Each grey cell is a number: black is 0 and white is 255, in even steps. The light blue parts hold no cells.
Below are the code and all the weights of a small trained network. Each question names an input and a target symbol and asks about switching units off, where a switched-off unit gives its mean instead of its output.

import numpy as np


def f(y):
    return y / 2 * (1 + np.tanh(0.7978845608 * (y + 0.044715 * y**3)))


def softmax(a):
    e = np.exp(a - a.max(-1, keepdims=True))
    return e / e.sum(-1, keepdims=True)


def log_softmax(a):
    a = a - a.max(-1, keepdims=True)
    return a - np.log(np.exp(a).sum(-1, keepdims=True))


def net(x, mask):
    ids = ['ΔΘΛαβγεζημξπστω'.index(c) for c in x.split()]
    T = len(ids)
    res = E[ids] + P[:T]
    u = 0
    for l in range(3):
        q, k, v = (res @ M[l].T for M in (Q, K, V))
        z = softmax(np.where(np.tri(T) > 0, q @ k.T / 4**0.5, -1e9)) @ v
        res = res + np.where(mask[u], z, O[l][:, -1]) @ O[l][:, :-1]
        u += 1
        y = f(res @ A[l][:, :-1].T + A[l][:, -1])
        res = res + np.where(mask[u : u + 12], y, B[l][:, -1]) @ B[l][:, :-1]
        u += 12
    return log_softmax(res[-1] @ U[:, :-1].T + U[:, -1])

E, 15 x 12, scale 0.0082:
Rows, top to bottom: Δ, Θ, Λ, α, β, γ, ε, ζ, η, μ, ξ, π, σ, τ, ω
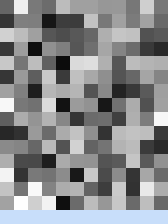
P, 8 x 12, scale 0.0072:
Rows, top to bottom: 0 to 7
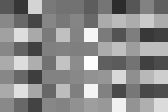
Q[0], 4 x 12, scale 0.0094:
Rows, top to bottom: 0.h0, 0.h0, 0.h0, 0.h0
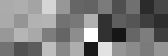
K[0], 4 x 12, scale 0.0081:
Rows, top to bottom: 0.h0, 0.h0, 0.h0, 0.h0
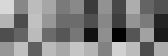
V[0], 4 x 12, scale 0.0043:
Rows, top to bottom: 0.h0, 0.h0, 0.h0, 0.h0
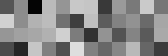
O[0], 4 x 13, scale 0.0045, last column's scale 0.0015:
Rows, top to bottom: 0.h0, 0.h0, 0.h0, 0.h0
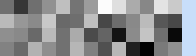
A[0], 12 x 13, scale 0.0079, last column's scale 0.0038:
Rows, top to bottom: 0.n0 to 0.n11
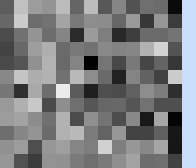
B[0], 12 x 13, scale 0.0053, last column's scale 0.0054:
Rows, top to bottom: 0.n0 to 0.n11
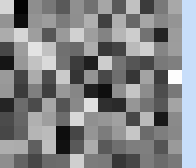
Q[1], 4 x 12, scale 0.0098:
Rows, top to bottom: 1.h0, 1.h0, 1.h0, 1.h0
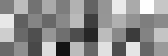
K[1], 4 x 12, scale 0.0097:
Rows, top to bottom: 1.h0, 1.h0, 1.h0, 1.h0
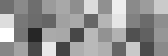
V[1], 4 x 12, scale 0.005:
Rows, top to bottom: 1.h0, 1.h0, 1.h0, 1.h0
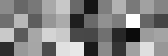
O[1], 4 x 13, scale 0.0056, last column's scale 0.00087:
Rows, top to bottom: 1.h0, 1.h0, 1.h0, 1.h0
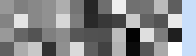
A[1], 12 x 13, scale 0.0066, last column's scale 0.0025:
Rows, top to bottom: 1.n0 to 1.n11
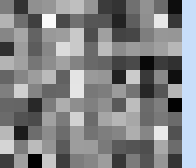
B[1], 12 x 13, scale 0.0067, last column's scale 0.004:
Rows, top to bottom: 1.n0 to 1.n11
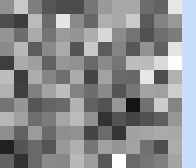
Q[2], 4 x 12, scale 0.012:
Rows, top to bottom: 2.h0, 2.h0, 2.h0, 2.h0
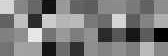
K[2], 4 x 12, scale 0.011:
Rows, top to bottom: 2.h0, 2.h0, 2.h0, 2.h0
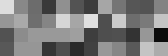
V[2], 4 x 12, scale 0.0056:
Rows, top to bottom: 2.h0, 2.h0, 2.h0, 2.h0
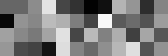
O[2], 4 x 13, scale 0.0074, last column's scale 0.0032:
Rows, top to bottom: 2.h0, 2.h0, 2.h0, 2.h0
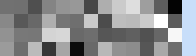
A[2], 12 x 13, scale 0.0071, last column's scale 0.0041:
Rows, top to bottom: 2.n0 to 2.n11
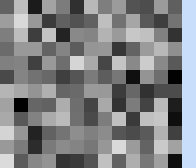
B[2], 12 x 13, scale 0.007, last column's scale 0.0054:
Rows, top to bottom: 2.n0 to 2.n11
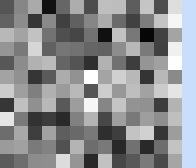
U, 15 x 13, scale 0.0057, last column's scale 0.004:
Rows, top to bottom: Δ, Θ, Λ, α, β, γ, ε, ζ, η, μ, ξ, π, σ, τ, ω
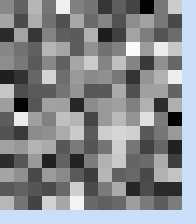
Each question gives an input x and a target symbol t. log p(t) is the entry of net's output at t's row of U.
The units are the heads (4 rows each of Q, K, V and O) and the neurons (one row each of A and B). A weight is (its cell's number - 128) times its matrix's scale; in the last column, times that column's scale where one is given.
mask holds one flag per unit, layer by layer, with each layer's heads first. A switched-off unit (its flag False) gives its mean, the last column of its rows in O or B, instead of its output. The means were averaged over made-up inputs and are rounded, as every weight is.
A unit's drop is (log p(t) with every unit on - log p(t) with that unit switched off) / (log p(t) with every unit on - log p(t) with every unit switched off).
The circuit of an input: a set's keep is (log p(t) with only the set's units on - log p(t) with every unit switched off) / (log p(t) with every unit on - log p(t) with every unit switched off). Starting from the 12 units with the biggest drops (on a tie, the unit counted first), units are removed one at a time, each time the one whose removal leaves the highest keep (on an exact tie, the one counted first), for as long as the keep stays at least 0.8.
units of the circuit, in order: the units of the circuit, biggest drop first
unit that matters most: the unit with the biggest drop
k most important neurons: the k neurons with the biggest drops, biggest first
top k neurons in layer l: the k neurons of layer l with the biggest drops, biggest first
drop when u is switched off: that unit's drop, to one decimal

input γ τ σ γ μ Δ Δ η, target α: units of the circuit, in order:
[1.n1; 0.n3; 0.h0; 2.h0]
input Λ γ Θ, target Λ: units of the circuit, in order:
[0.h0; 0.n7; 1.h0]
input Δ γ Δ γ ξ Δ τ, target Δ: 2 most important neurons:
[0.n7; 0.n10]
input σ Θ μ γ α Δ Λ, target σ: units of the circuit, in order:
[2.h0; 2.n1; 2.n6; 0.n6]
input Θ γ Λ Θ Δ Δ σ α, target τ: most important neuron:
[1.n11]
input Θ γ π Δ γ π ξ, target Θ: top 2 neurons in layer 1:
[1.n5; 1.n4]
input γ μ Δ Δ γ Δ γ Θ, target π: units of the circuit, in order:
[2.h0; 0.h0]
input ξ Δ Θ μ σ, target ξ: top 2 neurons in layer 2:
[2.n2; 2.n4]
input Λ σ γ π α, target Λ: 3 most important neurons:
[1.n4; 0.n5; 0.n7]
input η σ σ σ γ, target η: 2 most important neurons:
[0.n4; 1.n4]
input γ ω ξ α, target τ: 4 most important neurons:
[2.n0; 1.n11; 1.n7; 2.n10]
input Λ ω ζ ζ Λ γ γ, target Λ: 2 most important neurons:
[0.n5; 1.n4]
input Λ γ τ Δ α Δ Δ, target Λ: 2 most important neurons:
[0.n7; 0.n5]
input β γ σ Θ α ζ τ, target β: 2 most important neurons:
[2.n5; 0.n7]
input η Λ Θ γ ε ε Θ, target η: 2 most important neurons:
[0.n4; 0.n2]
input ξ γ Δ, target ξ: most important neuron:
[0.n4]
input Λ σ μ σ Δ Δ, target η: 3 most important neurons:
[2.n0; 1.n3; 0.n5]
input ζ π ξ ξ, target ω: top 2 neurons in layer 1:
[1.n8; 1.n4]
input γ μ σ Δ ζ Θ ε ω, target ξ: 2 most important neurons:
[2.n2; 0.n5]
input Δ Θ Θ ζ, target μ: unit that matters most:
1.n1
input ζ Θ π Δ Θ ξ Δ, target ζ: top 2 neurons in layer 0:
[0.n5; 0.n4]
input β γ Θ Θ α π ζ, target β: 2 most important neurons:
[2.n5; 0.n5]
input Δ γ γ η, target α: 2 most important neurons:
[1.n1; 0.n3]
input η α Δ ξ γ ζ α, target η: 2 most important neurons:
[0.n4; 1.n4]
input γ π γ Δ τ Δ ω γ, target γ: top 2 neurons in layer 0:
[0.n3; 0.n5]
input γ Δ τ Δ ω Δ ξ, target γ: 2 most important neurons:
[0.n4; 2.n4]
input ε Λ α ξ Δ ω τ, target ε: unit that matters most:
1.h0
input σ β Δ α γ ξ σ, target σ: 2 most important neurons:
[2.n1; 2.n6]
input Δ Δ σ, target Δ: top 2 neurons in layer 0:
[0.n10; 0.n2]
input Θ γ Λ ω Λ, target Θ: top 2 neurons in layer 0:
[0.n2; 0.n7]
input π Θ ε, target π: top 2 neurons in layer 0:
[0.n5; 0.n6]
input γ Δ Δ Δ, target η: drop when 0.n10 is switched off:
0.1
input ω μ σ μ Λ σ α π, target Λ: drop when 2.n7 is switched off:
0.4
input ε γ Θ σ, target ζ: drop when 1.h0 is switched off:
0.7
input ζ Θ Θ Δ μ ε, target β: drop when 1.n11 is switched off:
0.2
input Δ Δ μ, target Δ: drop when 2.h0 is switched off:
0.2
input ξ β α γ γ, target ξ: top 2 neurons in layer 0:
[0.n4; 0.n9]
